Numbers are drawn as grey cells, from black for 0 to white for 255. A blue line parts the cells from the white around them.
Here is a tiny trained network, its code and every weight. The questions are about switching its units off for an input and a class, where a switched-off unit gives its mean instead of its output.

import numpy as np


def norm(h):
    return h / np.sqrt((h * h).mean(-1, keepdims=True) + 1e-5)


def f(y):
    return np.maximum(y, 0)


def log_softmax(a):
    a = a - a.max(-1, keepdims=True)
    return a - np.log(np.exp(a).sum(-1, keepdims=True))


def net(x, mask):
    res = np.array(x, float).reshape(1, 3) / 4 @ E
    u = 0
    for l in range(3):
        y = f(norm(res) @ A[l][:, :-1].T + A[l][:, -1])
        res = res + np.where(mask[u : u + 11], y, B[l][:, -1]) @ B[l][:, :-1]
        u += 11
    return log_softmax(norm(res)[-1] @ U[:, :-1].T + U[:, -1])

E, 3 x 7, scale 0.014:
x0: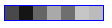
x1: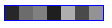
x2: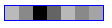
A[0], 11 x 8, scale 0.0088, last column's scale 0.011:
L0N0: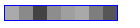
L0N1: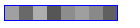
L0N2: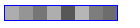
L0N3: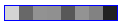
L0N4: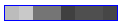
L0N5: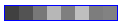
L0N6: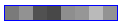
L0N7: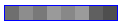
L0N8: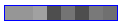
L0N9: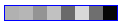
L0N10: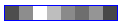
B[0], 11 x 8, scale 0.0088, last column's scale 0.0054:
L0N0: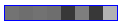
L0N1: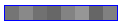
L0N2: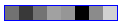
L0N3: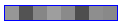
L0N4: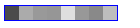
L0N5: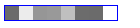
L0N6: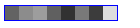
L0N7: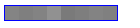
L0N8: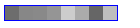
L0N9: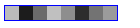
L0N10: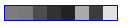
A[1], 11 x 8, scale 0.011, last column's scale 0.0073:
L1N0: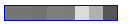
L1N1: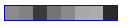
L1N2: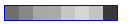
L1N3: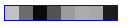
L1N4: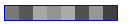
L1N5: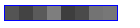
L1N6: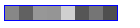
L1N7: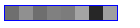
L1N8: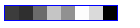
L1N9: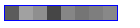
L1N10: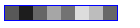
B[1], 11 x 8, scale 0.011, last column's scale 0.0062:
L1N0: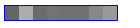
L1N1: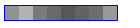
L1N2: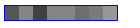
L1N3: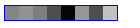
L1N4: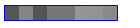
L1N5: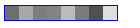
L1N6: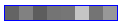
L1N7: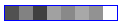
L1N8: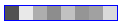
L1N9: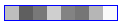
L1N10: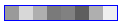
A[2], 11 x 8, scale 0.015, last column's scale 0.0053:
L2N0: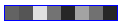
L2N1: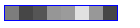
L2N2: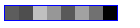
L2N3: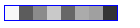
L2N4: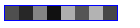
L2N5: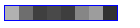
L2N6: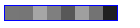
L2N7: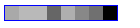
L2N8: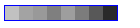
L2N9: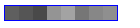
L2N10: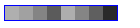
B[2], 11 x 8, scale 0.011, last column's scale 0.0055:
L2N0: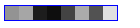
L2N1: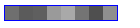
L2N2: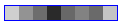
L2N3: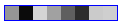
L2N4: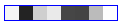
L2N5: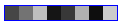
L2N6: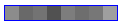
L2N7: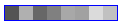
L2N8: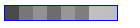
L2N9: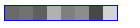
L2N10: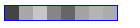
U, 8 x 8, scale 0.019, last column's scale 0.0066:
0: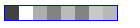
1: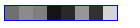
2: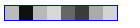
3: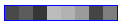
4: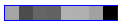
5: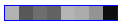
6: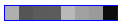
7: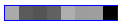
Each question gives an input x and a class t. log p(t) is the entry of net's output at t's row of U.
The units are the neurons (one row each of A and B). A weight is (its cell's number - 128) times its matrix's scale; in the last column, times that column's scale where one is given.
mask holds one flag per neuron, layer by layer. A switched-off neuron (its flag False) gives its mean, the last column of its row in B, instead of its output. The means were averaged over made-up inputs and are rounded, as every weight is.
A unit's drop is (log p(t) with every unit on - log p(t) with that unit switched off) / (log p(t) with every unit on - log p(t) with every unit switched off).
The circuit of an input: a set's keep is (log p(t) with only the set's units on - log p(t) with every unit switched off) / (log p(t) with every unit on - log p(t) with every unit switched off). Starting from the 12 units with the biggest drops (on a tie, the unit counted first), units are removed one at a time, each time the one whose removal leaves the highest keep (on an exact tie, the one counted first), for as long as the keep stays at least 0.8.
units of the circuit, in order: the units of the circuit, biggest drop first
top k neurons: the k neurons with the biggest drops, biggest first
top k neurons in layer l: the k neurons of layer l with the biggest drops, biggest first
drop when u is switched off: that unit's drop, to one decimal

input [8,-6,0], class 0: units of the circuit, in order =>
L1N8
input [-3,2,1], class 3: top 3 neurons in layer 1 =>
L1N10, L1N7, L1N8
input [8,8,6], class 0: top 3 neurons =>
L1N8, L1N10, L0N2
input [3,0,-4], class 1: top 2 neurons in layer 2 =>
L2N2, L2N0
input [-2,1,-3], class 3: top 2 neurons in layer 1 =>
L1N7, L1N3
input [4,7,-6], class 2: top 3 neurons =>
L2N4, L1N3, L0N6
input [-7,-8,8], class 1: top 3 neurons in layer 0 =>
L0N5, L0N0, L0N8
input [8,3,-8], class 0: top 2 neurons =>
L1N8, L0N6
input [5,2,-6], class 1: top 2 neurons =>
L0N10, L2N0
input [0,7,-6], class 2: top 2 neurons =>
L2N4, L1N3
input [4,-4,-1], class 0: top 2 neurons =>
L1N9, L1N8
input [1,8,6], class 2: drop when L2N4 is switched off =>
1.5
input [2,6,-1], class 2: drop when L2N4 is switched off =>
0.1
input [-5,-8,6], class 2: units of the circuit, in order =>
L2N3
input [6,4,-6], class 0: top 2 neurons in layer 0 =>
L0N6, L0N0
